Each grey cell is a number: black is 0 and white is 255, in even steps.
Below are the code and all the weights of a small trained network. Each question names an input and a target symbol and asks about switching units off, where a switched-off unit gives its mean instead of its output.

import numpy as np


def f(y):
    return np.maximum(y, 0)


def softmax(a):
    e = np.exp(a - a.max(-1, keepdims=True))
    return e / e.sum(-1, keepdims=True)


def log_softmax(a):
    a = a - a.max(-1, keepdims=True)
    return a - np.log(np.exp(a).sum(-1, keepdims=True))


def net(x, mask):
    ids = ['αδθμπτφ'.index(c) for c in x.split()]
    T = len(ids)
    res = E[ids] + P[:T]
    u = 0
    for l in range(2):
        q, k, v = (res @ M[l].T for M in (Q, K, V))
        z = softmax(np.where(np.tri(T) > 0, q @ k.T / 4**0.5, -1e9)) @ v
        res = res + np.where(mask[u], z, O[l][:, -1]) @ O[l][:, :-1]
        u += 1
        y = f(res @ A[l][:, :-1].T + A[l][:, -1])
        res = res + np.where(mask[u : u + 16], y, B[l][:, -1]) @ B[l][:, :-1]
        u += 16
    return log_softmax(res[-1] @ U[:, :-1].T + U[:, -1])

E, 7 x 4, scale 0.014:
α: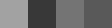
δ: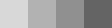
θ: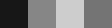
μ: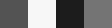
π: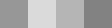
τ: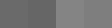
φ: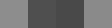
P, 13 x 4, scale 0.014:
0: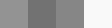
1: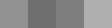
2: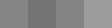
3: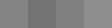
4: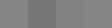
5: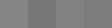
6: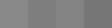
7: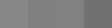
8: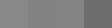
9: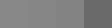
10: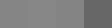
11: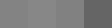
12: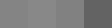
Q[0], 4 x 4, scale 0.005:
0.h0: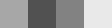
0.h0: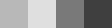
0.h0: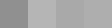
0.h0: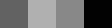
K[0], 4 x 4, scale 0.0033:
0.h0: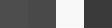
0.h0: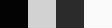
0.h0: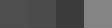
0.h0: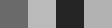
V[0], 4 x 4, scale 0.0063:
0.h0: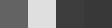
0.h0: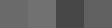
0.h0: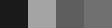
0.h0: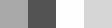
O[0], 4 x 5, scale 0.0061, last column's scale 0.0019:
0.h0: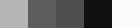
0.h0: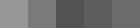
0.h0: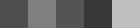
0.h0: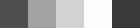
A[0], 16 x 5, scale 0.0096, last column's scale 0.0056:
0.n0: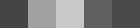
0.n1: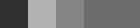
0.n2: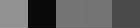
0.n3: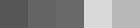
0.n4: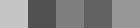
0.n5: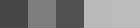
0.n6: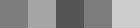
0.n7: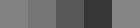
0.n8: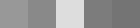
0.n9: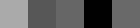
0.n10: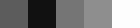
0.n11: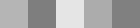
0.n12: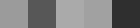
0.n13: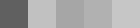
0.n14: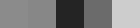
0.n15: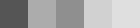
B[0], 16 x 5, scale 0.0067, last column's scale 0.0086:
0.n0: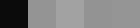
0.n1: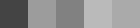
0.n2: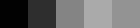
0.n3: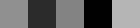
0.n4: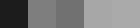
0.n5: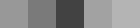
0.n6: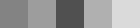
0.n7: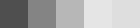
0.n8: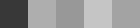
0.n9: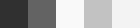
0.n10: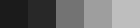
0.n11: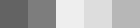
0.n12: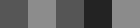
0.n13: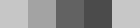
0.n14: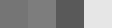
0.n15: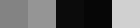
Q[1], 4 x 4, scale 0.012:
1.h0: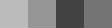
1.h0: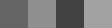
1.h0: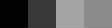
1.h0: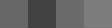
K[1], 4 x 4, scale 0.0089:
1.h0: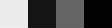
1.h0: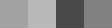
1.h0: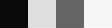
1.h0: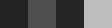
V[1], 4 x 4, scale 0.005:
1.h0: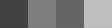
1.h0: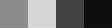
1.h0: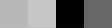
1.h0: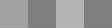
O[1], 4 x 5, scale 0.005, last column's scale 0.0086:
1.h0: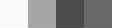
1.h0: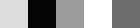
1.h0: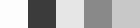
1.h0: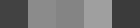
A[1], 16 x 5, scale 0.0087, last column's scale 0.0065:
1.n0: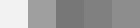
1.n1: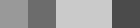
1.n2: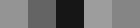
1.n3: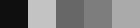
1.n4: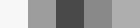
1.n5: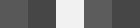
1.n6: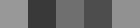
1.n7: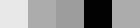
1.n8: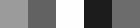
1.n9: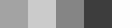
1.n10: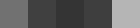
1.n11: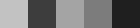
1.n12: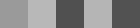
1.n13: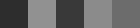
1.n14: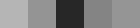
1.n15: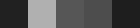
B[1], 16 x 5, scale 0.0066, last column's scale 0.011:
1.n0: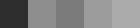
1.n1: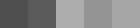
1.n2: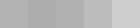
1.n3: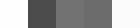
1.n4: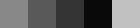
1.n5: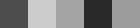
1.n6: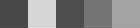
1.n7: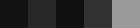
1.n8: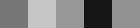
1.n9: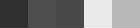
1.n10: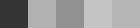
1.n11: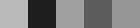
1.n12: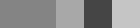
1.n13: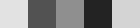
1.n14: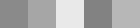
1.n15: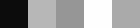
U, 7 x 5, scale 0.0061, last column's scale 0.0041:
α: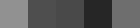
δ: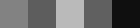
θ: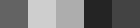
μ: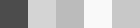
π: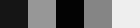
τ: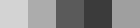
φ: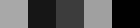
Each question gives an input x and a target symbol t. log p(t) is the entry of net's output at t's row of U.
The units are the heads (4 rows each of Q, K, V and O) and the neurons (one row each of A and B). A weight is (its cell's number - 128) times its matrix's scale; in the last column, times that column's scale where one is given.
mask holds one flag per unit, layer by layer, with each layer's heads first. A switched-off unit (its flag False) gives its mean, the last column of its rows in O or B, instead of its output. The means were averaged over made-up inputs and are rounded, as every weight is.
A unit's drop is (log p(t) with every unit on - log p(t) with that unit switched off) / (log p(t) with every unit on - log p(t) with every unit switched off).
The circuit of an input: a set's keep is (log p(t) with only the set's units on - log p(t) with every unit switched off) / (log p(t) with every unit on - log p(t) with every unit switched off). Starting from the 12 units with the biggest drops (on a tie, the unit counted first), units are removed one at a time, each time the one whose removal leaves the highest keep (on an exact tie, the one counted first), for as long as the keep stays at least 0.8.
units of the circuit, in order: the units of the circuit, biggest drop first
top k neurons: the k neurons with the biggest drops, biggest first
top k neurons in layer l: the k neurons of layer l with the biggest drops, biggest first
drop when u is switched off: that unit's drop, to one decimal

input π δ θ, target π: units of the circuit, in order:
(1.h0)
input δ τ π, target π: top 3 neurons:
(0.n15 0.n9 0.n7)
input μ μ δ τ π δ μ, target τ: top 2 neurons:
(0.n7 0.n13)
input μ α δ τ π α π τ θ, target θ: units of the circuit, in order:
(0.n14 1.n8 1.n5)
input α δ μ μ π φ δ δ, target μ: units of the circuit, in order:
(0.n15 1.n13)
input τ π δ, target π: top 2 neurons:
(0.n9 0.n15)
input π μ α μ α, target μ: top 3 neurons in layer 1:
(1.n4 1.n3 1.n7)
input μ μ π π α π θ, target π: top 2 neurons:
(0.n9 0.n7)
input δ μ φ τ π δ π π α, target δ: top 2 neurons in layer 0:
(0.n14 0.n9)
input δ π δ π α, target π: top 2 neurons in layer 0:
(0.n9 0.n7)
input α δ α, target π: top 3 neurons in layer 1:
(1.n15 1.n10 1.n14)
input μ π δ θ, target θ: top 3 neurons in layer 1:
(1.n8 1.n5 1.n3)
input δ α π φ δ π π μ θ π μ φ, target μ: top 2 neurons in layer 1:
(1.n4 1.n3)
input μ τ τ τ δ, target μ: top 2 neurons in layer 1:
(1.n13 1.n4)
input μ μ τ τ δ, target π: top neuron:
(0.n14)
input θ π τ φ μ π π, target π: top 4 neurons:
(0.n9 0.n7 1.n7 1.n9)
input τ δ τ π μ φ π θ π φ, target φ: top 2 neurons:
(0.n9 1.n11)
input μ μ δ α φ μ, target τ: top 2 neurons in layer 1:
(1.n13 1.n3)
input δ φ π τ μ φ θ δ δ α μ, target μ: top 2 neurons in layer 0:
(0.n9 0.n10)
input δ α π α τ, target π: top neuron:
(0.n3)
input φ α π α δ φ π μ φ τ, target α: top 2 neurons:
(0.n14 0.n9)
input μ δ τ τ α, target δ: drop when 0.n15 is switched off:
0.2
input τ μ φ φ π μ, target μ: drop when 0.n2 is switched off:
0.0
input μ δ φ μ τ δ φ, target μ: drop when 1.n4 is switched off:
0.4
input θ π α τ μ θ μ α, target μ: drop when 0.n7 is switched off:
-0.2
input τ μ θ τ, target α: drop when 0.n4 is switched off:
0.1
